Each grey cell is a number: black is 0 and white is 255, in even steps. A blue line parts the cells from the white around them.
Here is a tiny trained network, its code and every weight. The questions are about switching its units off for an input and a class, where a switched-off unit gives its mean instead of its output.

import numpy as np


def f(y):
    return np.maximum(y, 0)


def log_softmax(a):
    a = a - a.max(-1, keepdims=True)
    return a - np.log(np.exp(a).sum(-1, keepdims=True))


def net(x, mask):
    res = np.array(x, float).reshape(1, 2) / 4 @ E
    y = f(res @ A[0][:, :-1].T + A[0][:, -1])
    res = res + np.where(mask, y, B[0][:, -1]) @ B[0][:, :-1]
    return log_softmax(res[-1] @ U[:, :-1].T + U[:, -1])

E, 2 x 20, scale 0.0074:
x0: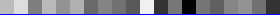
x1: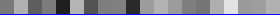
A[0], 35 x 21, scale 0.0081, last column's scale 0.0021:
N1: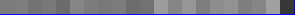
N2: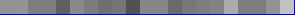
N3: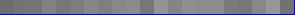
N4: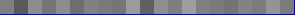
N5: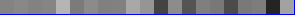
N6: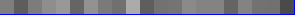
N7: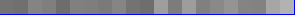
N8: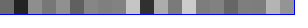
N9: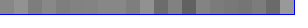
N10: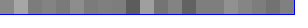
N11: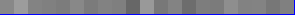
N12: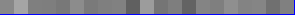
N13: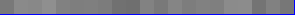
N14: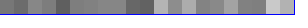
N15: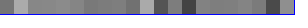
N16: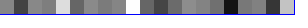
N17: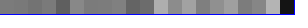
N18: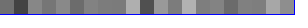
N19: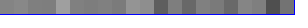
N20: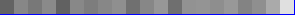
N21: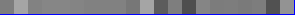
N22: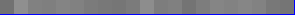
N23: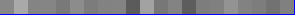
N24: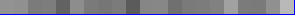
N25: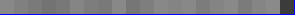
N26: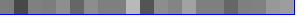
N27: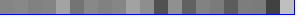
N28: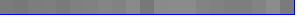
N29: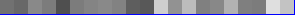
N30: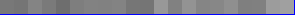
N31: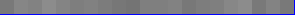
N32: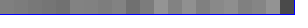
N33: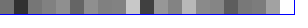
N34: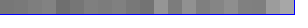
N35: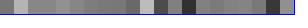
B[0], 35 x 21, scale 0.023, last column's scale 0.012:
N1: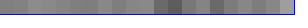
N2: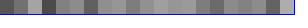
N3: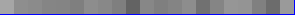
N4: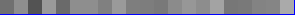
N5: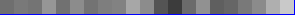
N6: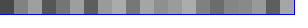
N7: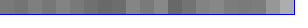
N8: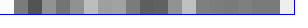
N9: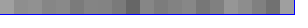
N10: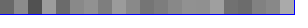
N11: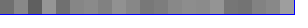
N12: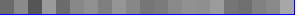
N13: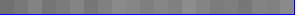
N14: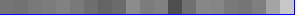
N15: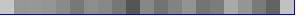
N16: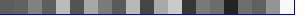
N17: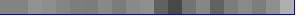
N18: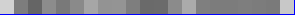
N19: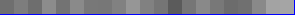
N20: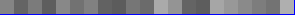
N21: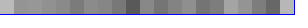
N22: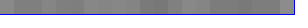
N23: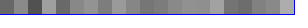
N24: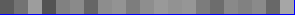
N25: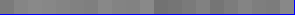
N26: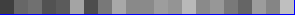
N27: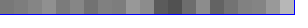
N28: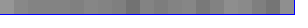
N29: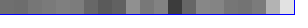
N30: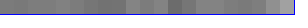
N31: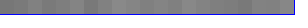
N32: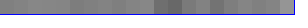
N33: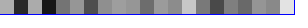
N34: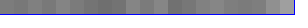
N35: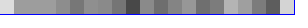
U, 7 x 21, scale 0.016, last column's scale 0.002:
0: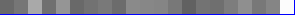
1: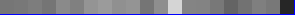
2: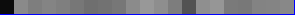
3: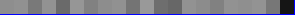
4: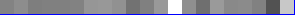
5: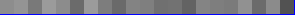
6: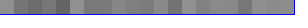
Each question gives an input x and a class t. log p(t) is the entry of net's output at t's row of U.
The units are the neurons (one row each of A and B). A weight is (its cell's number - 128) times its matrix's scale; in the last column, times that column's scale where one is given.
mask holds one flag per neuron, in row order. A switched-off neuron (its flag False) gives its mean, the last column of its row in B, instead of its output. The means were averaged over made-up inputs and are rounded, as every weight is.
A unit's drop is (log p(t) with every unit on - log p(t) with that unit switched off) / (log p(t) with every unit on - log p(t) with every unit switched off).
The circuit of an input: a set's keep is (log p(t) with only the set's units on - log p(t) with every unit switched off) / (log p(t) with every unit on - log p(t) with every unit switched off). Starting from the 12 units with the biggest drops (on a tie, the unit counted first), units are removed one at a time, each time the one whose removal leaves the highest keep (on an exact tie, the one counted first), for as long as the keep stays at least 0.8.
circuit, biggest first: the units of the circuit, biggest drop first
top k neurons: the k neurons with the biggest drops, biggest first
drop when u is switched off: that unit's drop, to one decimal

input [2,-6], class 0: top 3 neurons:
[N8; N5; N27]
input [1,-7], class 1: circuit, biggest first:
[N16]
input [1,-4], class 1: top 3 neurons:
[N29; N16; N14]
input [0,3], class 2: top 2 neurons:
[N8; N33]
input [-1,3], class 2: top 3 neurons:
[N8; N33; N35]
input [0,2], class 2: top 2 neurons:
[N8; N33]
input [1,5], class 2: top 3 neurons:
[N8; N33; N18]
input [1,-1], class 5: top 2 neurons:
[N33; N26]
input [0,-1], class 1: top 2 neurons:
[N29; N14]
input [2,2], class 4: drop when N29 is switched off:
0.2
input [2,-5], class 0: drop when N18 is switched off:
0.1
